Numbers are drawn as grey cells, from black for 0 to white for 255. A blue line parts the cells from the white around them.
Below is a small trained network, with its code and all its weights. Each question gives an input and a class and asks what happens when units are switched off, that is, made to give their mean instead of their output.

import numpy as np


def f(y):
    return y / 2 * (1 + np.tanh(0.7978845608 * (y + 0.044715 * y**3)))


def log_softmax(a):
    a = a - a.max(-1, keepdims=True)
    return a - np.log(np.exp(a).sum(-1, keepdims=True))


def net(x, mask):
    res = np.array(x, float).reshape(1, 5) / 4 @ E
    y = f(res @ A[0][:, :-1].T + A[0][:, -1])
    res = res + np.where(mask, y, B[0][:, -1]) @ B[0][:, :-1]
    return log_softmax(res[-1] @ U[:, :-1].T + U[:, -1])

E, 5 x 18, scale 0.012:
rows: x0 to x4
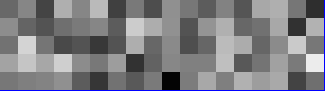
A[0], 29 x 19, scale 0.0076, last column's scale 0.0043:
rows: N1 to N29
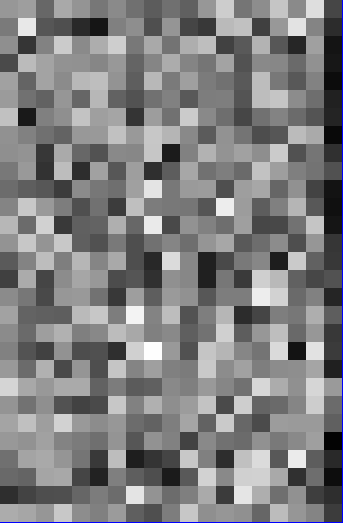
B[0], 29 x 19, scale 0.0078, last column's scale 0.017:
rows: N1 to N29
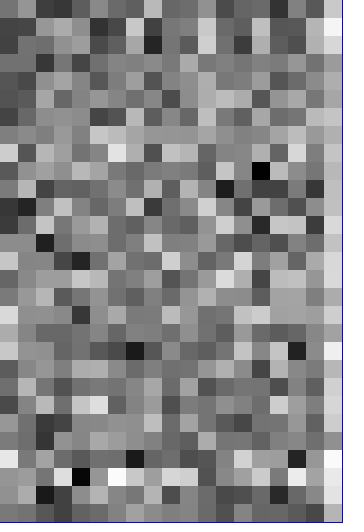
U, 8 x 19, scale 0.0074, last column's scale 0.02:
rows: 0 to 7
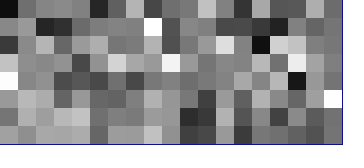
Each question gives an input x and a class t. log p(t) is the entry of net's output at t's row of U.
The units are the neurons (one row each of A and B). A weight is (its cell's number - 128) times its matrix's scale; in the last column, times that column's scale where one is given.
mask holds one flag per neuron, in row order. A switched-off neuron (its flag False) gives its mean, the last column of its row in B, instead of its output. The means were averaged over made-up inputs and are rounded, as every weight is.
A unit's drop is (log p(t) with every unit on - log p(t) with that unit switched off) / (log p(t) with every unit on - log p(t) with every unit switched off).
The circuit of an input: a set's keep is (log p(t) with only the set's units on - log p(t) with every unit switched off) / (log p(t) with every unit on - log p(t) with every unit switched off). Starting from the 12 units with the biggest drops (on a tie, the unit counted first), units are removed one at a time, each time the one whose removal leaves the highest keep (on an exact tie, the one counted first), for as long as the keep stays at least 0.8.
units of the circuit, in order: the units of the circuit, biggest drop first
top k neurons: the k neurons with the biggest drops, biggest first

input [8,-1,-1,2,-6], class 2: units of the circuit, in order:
[N16]
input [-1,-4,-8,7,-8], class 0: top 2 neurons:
[N3 N7]
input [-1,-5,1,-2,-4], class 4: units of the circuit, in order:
[N27 N15]
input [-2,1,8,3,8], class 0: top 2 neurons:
[N2 N12]
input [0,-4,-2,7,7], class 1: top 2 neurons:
[N14 N1]
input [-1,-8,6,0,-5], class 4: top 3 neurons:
[N15 N26 N27]
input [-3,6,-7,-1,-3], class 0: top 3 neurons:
[N3 N26 N7]
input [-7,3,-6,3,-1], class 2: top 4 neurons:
[N13 N2 N23 N21]
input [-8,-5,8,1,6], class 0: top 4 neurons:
[N2 N12 N16 N10]
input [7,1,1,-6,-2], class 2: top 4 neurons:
[N16 N10 N1 N17]
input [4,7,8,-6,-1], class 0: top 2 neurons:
[N12 N2]
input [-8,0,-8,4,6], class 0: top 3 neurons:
[N3 N7 N5]
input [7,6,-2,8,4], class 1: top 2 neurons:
[N1 N14]
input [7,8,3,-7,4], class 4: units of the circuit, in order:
[N20]
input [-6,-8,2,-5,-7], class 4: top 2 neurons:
[N15 N26]
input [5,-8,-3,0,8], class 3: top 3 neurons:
[N27 N20 N9]
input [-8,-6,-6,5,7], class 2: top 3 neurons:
[N13 N23 N21]
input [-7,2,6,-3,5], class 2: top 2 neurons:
[N13 N23]
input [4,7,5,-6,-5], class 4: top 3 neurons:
[N18 N20 N27]
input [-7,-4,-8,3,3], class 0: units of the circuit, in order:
[N3]
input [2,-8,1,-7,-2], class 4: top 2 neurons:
[N26 N15]
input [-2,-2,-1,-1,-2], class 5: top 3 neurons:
[N27 N9 N20]
